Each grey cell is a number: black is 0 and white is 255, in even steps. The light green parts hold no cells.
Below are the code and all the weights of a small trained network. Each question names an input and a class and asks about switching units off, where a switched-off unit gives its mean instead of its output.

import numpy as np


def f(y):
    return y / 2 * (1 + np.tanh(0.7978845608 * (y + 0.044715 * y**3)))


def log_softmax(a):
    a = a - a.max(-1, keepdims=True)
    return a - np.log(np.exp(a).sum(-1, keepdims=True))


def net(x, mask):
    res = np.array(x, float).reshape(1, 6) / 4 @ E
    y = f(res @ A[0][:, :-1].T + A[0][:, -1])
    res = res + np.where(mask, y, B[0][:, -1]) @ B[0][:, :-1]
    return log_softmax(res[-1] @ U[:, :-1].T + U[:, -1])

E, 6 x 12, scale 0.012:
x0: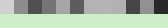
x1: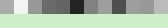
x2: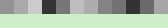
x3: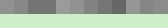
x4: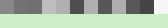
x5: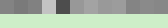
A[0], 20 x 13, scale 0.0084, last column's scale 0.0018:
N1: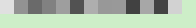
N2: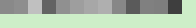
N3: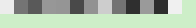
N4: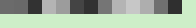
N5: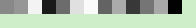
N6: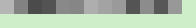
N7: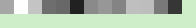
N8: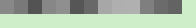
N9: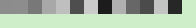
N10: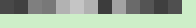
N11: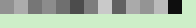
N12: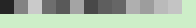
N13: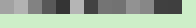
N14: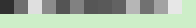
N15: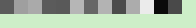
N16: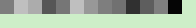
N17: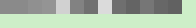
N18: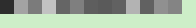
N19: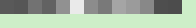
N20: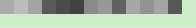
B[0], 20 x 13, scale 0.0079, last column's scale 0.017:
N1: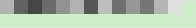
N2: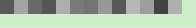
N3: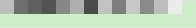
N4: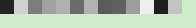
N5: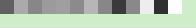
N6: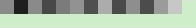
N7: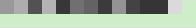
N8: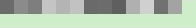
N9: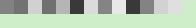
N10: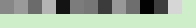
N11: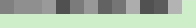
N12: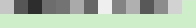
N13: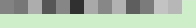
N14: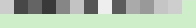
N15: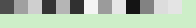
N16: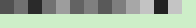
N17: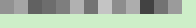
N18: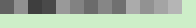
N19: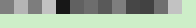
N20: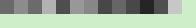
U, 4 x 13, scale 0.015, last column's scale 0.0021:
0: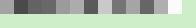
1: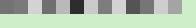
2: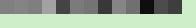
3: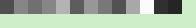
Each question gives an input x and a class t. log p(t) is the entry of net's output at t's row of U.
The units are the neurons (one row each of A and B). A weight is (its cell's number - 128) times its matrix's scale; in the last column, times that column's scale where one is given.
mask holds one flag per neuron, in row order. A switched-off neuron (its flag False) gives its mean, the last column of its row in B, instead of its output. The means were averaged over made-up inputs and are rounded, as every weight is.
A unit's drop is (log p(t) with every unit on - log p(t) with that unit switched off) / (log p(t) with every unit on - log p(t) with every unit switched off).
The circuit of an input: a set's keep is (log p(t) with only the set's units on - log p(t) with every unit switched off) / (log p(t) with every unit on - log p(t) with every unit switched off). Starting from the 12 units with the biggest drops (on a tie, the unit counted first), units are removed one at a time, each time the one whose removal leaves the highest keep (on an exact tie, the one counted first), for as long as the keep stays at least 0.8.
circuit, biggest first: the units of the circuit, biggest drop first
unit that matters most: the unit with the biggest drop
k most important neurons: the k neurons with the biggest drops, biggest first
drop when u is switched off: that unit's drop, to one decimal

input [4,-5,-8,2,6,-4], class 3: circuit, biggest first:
[N4]
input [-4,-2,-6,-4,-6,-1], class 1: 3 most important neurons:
[N15; N5; N13]
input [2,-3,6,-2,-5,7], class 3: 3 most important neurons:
[N5; N9; N16]
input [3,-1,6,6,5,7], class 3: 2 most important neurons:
[N5; N15]
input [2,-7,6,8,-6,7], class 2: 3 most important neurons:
[N10; N19; N9]
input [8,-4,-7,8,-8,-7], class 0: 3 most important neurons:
[N3; N1; N9]
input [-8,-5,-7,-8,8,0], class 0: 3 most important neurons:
[N14; N15; N12]
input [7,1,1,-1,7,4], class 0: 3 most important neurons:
[N15; N1; N3]
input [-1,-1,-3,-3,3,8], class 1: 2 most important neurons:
[N5; N16]
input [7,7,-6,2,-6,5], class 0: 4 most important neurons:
[N3; N1; N10; N19]
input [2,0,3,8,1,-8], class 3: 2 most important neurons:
[N12; N14]
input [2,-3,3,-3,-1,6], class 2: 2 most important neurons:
[N4; N14]
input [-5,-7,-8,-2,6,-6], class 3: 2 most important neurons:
[N4; N15]
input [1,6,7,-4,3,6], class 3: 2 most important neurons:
[N5; N10]
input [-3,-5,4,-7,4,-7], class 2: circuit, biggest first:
[N10]
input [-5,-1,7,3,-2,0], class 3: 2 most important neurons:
[N5; N16]
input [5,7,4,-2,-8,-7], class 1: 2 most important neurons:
[N15; N13]
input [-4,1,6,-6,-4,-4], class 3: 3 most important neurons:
[N5; N16; N9]
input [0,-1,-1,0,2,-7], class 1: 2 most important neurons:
[N5; N7]
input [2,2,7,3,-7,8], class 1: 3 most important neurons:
[N15; N13; N4]
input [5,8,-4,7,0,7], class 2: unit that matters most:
N7
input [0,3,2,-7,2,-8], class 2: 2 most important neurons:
[N15; N13]
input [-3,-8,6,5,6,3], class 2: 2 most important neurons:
[N10; N15]
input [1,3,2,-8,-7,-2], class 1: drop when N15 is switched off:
0.6
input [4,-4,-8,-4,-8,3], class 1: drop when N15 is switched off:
1.4
